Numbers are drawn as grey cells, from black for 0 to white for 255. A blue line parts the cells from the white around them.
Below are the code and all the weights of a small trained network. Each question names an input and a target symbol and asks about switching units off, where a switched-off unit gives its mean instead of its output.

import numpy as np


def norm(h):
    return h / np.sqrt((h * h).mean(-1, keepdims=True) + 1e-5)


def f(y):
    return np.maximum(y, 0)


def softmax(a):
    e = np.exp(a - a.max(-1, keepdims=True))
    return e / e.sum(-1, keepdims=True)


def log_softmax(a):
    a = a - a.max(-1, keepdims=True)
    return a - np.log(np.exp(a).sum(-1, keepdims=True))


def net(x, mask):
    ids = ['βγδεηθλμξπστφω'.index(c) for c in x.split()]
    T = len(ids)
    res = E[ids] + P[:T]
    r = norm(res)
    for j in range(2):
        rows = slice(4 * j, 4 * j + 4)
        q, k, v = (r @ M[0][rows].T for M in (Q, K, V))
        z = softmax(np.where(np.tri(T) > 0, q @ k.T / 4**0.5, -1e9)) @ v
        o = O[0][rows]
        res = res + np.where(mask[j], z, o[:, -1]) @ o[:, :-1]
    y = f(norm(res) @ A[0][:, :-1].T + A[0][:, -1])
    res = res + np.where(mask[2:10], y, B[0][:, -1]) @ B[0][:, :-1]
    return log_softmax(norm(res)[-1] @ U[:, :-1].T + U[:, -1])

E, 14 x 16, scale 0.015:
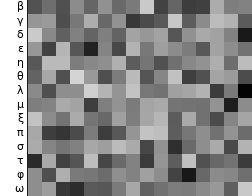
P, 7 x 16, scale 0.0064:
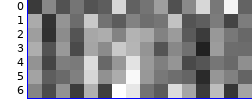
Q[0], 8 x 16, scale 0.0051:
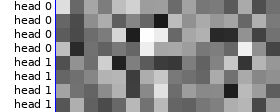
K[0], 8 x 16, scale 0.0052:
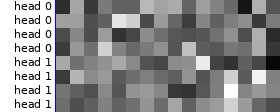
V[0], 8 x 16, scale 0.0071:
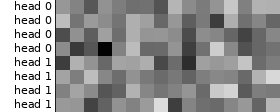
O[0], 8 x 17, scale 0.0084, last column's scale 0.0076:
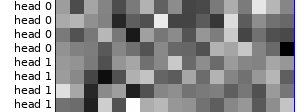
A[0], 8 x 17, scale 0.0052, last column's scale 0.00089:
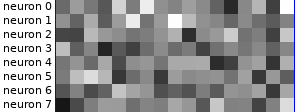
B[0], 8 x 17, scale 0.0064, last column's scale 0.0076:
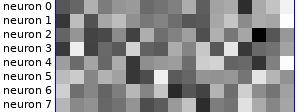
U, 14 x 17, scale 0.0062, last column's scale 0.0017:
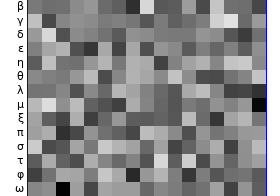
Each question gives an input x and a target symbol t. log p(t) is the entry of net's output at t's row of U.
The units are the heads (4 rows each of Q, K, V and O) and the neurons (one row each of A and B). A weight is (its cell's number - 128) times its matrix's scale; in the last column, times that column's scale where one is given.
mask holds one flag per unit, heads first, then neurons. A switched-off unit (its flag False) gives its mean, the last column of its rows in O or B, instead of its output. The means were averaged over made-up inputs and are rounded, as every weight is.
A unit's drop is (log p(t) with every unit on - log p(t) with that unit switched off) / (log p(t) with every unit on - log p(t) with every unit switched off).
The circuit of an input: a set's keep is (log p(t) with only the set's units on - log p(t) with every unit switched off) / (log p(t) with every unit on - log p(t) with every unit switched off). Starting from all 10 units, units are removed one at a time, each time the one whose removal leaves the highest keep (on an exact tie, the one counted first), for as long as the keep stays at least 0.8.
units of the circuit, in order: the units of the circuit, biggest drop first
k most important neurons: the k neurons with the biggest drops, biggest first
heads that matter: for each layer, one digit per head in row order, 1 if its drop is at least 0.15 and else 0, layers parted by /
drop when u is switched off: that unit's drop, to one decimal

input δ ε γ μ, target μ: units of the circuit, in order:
head 1; head 0
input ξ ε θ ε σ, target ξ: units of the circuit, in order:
head 1; head 0
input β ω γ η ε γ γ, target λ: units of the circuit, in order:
head 0; neuron 2
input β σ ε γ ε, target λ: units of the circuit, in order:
head 0; neuron 2
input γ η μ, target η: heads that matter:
01
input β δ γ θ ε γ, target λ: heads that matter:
11
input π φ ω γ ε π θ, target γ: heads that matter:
10
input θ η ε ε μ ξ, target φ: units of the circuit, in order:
head 0; head 1
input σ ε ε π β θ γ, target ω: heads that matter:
01
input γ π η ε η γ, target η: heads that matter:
01
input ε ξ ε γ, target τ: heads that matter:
11
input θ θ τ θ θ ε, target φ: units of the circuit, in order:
head 1
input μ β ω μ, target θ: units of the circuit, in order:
neuron 4; neuron 5
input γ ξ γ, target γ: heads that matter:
10
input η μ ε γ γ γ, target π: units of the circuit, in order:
head 1
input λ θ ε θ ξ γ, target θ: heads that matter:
01
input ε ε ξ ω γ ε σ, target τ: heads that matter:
11
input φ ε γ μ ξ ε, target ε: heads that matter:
11
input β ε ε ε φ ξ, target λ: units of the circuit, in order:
head 0; head 1; neuron 2
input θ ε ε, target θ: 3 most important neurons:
neuron 4; neuron 5; neuron 3
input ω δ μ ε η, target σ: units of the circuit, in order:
head 1
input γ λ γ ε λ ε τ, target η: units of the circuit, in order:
head 1; head 0
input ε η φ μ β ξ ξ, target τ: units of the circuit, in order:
head 0; head 1
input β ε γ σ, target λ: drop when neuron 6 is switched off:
0.0
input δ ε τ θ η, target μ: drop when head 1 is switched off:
0.7
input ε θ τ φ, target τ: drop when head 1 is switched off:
0.1
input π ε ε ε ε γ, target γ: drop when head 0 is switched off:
0.6
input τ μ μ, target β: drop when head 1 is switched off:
0.2
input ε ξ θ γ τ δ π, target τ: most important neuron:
neuron 7
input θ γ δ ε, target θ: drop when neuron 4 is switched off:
0.4
